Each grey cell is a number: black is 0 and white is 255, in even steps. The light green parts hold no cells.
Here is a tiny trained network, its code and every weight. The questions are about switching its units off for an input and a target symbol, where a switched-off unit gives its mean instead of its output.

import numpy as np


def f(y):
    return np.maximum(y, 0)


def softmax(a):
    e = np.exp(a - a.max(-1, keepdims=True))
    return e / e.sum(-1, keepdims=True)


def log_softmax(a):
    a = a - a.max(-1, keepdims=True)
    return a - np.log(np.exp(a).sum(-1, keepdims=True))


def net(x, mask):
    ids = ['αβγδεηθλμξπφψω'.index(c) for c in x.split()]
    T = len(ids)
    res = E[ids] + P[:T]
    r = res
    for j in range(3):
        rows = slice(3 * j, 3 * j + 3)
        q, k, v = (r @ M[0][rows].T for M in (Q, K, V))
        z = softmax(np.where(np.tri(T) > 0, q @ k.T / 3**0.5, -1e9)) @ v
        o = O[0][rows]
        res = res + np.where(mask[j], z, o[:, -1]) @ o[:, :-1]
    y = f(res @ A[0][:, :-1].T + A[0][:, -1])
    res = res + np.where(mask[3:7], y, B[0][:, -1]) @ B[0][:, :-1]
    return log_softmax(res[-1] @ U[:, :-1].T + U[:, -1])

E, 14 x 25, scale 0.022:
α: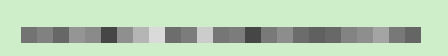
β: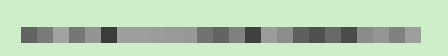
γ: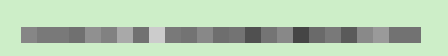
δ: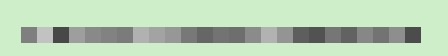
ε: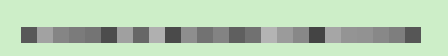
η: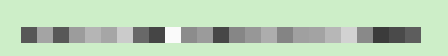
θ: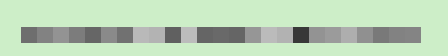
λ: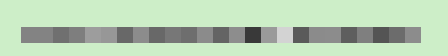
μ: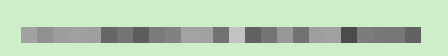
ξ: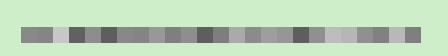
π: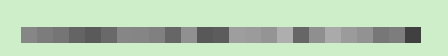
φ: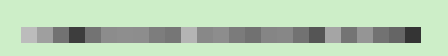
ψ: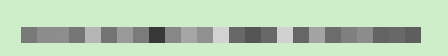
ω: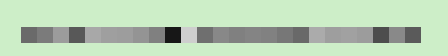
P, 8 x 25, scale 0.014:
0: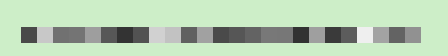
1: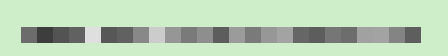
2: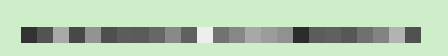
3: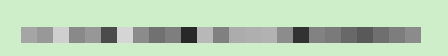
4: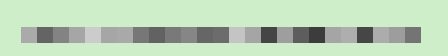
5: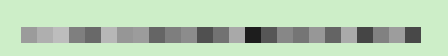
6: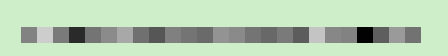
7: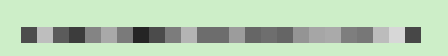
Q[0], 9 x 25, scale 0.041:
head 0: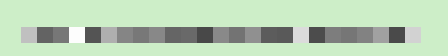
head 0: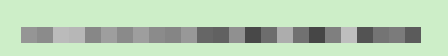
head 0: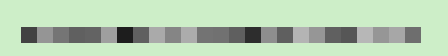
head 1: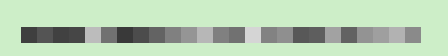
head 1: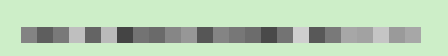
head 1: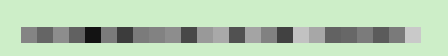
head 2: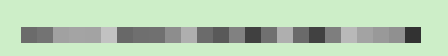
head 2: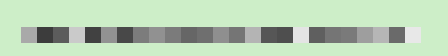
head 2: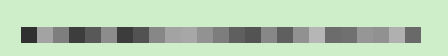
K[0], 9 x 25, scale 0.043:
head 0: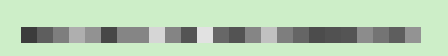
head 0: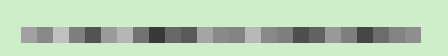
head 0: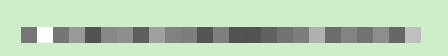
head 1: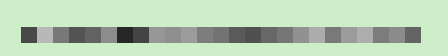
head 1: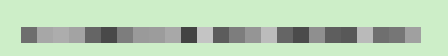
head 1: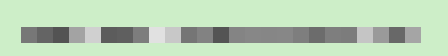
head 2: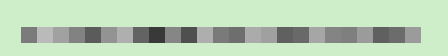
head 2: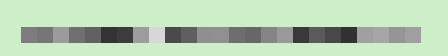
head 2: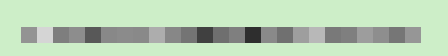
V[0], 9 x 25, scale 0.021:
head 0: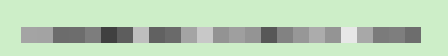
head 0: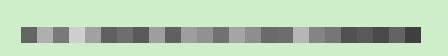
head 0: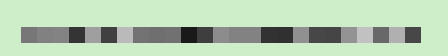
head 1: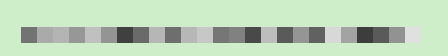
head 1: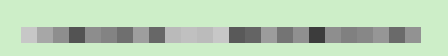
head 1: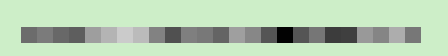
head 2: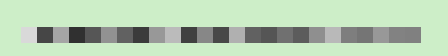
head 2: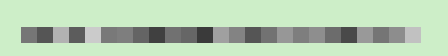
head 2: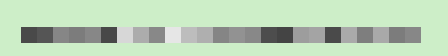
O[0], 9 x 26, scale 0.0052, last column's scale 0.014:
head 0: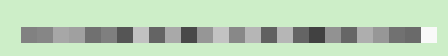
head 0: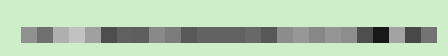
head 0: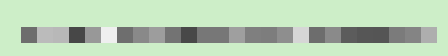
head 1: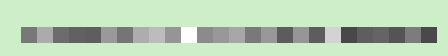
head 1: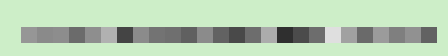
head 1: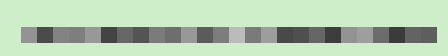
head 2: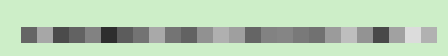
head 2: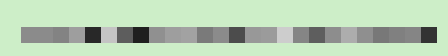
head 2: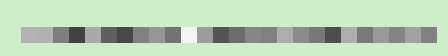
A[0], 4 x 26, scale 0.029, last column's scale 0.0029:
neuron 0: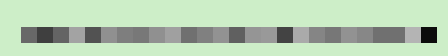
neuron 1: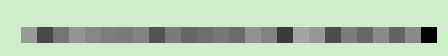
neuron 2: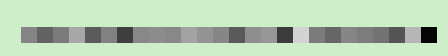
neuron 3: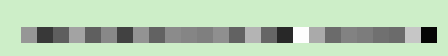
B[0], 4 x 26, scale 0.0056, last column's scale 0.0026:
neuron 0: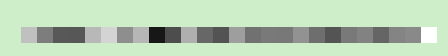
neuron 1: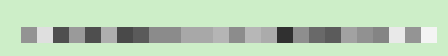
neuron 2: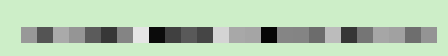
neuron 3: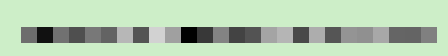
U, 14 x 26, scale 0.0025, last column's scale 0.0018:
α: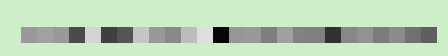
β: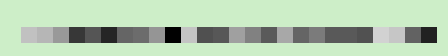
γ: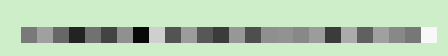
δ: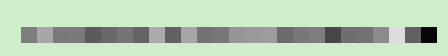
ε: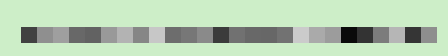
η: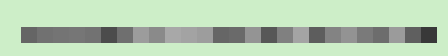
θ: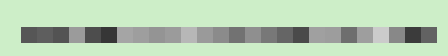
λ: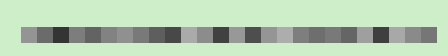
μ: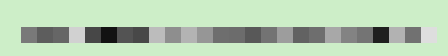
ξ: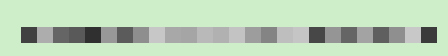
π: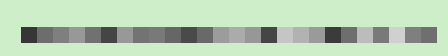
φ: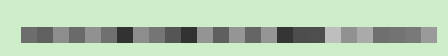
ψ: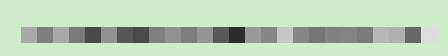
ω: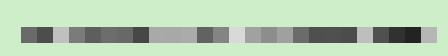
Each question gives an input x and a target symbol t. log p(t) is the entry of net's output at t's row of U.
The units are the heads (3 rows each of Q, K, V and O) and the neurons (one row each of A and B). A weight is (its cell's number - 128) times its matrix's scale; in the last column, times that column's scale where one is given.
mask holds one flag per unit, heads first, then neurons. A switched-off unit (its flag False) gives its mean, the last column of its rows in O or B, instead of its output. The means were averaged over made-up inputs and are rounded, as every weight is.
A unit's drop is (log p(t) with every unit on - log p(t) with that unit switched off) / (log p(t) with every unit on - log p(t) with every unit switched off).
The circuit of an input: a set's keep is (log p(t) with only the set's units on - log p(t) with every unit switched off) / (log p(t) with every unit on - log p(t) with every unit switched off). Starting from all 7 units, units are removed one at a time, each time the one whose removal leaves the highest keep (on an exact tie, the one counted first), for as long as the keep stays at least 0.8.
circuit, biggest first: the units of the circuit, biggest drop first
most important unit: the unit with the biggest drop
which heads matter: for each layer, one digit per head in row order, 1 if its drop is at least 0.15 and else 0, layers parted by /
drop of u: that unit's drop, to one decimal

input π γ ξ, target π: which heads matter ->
010
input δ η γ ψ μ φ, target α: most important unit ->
head 2
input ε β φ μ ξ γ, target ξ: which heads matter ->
011
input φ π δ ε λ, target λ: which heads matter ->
101
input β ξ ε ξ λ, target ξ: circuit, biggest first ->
head 1; head 2
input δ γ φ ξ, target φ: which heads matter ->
010
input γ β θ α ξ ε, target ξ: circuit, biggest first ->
head 1; head 2
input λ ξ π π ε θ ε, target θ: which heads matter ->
100
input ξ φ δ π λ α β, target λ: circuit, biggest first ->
neuron 0; head 2; head 0
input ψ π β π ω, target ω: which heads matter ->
010
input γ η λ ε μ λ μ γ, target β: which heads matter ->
001
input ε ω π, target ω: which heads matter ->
010
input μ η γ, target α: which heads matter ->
001
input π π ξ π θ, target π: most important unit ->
head 1
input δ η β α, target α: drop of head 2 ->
1.5
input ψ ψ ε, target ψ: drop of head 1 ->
0.2
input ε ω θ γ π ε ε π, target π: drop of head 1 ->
0.5
